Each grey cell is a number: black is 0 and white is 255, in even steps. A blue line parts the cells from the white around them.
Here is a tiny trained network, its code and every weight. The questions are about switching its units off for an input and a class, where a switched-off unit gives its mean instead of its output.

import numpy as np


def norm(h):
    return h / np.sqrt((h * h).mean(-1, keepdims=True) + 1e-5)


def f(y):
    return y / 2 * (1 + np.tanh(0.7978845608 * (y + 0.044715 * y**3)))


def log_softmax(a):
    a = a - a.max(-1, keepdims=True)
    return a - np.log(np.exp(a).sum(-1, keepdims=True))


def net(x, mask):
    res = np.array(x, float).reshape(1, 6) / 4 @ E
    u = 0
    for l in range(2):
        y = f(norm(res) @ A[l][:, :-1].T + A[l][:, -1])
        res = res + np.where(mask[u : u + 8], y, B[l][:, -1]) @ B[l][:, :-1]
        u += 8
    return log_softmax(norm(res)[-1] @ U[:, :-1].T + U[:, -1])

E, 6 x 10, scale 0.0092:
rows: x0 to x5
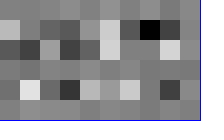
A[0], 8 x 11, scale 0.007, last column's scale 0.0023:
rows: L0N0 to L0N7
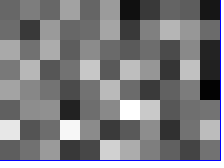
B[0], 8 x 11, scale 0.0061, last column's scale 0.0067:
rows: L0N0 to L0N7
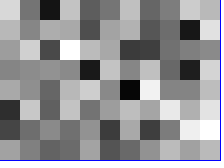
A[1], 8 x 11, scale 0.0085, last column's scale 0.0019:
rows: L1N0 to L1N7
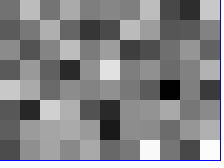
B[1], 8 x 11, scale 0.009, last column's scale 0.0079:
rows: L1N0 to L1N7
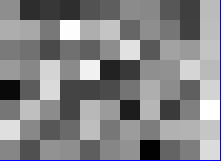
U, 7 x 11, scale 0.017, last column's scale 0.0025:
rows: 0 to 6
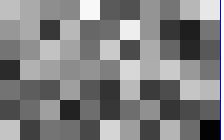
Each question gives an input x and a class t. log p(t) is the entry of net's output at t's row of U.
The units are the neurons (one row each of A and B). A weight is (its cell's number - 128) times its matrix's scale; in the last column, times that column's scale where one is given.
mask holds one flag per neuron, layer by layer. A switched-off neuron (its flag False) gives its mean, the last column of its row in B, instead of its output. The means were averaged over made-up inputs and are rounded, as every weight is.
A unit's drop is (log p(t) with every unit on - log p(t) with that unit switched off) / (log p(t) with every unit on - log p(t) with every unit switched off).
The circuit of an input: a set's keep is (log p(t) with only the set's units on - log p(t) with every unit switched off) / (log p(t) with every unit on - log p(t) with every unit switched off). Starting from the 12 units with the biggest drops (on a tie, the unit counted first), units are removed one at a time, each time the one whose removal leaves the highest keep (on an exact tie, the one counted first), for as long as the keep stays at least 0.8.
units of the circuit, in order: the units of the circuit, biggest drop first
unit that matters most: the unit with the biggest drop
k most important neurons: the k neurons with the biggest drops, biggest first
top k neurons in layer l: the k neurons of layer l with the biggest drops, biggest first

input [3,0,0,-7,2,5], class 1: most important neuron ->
(L0N3)
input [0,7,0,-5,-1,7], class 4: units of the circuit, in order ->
(L0N0; L1N4)
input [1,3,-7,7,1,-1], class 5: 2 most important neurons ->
(L1N4; L0N3)
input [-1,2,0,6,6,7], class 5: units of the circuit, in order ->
(L1N0; L0N3; L1N6; L1N3)
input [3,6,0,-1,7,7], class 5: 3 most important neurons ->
(L1N4; L1N0; L0N3)
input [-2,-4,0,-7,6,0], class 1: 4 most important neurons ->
(L0N3; L1N0; L0N6; L1N4)
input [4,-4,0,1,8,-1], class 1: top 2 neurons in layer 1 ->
(L1N0; L1N4)
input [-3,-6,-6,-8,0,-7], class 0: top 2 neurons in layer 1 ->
(L1N6; L1N5)
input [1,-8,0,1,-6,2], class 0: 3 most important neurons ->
(L0N3; L1N6; L1N5)
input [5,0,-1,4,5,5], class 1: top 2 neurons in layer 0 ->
(L0N3; L0N5)
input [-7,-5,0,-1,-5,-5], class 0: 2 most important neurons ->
(L0N3; L1N6)
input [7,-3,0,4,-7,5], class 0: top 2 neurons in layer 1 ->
(L1N5; L1N4)
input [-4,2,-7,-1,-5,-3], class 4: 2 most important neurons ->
(L0N0; L1N3)
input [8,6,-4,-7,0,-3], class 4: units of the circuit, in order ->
(L1N5)
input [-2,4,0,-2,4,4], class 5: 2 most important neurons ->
(L1N4; L1N0)
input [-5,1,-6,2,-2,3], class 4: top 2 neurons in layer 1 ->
(L1N3; L1N5)
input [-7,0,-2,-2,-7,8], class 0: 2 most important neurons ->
(L1N5; L1N7)
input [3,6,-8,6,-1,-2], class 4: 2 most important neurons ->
(L0N6; L1N5)
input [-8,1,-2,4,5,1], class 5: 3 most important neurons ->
(L1N0; L1N3; L0N1)
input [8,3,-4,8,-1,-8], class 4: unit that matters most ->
L0N6
